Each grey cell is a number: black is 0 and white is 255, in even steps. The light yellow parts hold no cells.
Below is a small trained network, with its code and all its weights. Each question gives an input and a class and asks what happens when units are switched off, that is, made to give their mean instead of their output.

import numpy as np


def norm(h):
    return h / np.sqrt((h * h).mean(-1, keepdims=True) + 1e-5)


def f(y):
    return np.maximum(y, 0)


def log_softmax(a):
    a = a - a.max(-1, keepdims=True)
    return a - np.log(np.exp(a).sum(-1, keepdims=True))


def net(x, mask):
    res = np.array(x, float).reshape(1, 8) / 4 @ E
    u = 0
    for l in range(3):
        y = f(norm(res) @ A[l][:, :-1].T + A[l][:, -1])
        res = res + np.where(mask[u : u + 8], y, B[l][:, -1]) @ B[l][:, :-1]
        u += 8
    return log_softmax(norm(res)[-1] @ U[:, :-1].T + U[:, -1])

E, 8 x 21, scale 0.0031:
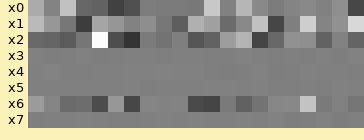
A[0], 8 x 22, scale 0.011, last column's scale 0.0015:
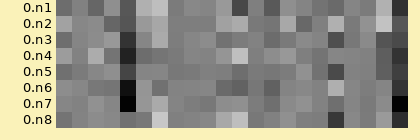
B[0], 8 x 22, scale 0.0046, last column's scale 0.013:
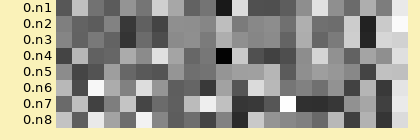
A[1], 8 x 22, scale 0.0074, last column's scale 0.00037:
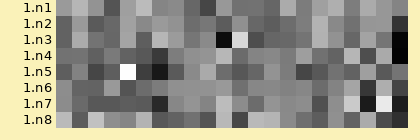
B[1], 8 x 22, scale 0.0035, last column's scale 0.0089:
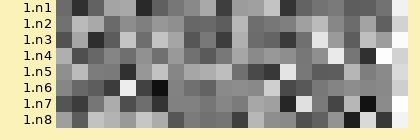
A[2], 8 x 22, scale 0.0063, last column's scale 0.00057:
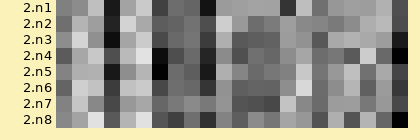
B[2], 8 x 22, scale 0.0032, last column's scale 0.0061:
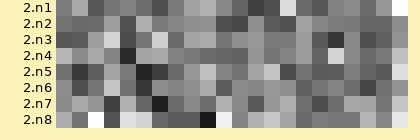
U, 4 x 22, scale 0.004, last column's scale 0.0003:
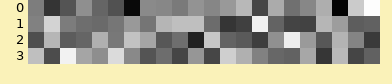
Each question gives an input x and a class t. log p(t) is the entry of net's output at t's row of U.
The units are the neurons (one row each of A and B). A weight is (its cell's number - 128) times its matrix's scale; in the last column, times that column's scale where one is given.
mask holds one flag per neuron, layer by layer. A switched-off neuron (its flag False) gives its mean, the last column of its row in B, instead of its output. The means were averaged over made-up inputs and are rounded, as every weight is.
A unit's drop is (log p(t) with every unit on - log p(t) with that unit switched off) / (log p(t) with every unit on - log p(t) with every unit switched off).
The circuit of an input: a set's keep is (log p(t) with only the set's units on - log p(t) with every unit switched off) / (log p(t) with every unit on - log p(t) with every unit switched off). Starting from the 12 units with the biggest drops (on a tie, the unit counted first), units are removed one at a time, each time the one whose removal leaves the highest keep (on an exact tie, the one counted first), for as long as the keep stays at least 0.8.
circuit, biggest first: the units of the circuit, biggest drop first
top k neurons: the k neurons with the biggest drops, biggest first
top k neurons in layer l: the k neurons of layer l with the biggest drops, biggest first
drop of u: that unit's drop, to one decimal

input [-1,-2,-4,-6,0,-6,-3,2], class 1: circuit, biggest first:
[0.n7]
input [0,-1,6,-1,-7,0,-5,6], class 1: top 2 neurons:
[0.n2; 0.n3]
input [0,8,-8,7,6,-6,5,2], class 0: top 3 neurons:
[0.n2; 0.n8; 1.n5]
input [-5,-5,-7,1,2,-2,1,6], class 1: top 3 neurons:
[0.n7; 0.n2; 0.n1]
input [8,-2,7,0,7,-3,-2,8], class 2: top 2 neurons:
[0.n2; 0.n6]
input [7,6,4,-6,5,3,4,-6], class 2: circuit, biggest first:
[1.n3; 0.n6]
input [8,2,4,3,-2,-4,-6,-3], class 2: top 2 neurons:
[0.n6; 0.n7]
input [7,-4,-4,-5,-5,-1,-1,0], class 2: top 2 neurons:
[0.n4; 0.n2]
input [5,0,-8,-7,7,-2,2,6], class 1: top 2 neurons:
[0.n7; 0.n4]
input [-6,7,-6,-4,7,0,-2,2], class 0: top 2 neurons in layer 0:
[0.n2; 0.n4]
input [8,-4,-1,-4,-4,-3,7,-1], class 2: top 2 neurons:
[0.n4; 0.n8]
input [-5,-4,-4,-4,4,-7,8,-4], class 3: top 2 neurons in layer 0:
[0.n6; 0.n4]
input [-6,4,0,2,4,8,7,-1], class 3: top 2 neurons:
[0.n6; 0.n4]
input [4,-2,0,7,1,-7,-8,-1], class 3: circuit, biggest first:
[0.n8]
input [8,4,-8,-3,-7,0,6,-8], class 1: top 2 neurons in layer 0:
[0.n7; 0.n1]
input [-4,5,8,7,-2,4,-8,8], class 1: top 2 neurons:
[0.n2; 0.n6]
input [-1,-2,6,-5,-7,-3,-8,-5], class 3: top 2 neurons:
[0.n1; 0.n4]
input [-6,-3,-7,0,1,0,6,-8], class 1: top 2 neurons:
[0.n7; 0.n8]
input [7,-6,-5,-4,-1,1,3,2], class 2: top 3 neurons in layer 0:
[0.n4; 0.n2; 0.n6]
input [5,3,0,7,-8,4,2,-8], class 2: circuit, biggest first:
[0.n4]
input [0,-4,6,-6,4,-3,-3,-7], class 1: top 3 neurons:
[0.n2; 0.n3; 0.n6]
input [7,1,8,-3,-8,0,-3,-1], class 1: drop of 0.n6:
0.9
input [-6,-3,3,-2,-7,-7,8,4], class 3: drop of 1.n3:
0.0
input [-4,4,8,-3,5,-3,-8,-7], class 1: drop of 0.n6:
1.0
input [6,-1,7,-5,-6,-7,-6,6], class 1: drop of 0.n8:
0.9
